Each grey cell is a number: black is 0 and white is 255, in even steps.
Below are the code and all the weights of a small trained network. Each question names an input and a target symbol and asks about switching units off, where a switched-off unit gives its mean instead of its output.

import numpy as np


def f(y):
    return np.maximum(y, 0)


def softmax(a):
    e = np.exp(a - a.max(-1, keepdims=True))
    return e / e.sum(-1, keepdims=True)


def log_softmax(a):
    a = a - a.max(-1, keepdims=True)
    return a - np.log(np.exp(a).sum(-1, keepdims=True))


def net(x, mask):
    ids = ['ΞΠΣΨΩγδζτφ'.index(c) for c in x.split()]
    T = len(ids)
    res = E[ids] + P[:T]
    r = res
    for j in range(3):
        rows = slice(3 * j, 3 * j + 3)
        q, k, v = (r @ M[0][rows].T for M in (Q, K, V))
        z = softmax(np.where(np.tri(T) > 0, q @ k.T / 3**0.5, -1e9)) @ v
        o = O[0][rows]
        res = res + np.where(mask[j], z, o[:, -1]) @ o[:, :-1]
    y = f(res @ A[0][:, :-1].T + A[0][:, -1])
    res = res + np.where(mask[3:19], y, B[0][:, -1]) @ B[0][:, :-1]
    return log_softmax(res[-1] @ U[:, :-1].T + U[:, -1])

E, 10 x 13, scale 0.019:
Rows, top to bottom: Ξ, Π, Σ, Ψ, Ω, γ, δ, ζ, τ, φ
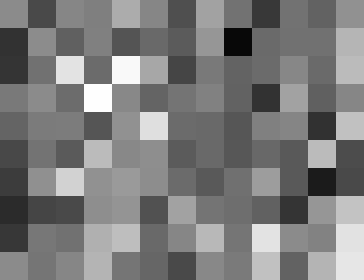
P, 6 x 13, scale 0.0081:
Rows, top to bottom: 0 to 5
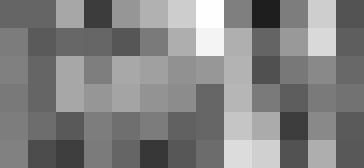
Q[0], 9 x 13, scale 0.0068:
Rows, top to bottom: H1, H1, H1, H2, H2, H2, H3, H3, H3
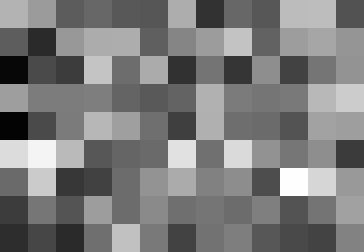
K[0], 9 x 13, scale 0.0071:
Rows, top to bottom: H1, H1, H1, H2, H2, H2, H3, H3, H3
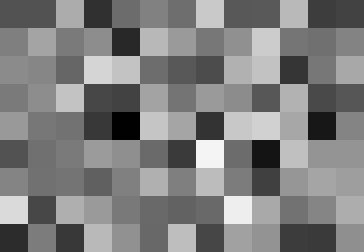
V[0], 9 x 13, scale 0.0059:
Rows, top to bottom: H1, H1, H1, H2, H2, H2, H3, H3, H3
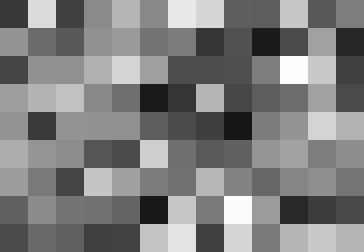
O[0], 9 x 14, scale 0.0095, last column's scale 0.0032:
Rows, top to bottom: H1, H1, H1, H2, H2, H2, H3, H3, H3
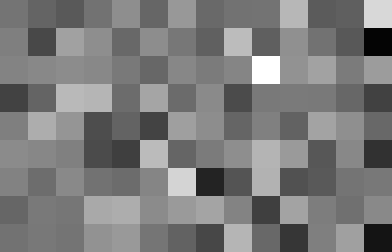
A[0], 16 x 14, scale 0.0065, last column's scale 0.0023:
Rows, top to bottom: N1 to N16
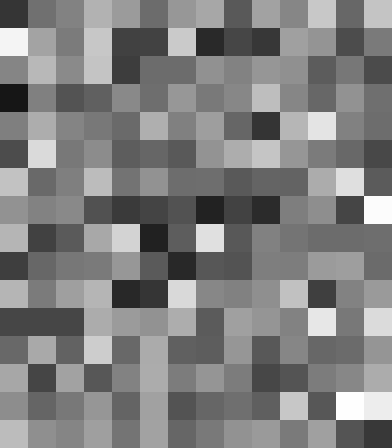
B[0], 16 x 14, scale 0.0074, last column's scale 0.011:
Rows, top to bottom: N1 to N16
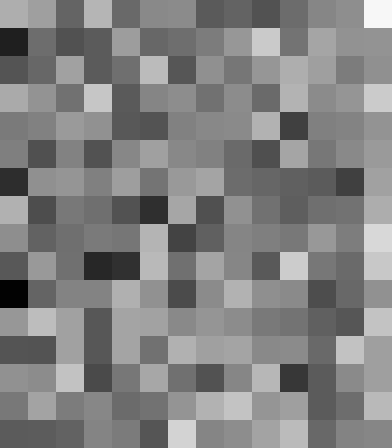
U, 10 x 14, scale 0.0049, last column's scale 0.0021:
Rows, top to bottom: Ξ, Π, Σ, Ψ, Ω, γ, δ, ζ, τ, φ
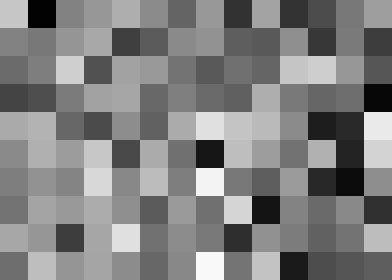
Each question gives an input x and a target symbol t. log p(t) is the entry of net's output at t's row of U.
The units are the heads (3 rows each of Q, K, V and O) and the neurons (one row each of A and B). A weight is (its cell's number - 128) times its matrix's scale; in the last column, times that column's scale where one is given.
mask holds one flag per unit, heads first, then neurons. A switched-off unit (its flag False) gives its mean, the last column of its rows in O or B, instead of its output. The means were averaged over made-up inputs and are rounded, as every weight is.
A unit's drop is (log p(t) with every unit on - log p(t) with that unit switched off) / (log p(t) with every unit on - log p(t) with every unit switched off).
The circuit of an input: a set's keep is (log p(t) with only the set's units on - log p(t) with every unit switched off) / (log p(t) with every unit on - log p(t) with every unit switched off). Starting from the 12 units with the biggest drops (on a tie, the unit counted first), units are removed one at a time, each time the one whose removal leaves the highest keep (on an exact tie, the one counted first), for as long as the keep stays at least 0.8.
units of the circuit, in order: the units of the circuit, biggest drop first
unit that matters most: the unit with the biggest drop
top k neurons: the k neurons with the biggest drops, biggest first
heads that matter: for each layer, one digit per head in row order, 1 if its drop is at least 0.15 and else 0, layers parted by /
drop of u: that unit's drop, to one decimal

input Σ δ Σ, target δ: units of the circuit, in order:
(H2, H3)
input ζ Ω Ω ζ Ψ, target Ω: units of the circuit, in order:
(H2, N1)
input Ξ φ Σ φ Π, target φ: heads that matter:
100
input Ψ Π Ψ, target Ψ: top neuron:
(N2)
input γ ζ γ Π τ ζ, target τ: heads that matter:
110
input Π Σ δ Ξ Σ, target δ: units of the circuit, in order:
(H3, H2)
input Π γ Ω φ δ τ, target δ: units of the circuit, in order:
(H2, H3, N12, N4)
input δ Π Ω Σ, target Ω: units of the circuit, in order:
(H2, N15)
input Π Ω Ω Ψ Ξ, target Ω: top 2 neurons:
(N1, N9)
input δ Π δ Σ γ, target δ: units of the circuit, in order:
(H3, H2)
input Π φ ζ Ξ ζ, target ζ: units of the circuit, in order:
(H3, H1)
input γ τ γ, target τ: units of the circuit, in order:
(H1, H2, N1)
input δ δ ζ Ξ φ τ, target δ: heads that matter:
010
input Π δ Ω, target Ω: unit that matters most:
N15
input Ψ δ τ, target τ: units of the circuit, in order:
(H1, N1)
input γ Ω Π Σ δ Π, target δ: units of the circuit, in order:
(H3, H2)
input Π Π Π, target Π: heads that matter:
010
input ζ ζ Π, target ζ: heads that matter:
101
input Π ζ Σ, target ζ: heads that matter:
111
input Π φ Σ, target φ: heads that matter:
100
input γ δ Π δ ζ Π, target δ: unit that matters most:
H2
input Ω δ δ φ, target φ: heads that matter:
100
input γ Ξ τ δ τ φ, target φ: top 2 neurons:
(N7, N4)
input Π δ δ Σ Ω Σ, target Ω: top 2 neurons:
(N15, N1)
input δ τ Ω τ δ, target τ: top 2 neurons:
(N10, N15)
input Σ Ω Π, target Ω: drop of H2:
0.7
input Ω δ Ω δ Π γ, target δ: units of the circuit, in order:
(H3)
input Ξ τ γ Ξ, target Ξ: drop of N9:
0.2
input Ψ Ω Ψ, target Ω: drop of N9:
0.1
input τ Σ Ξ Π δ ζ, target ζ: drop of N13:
0.1
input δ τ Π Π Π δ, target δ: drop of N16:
0.0
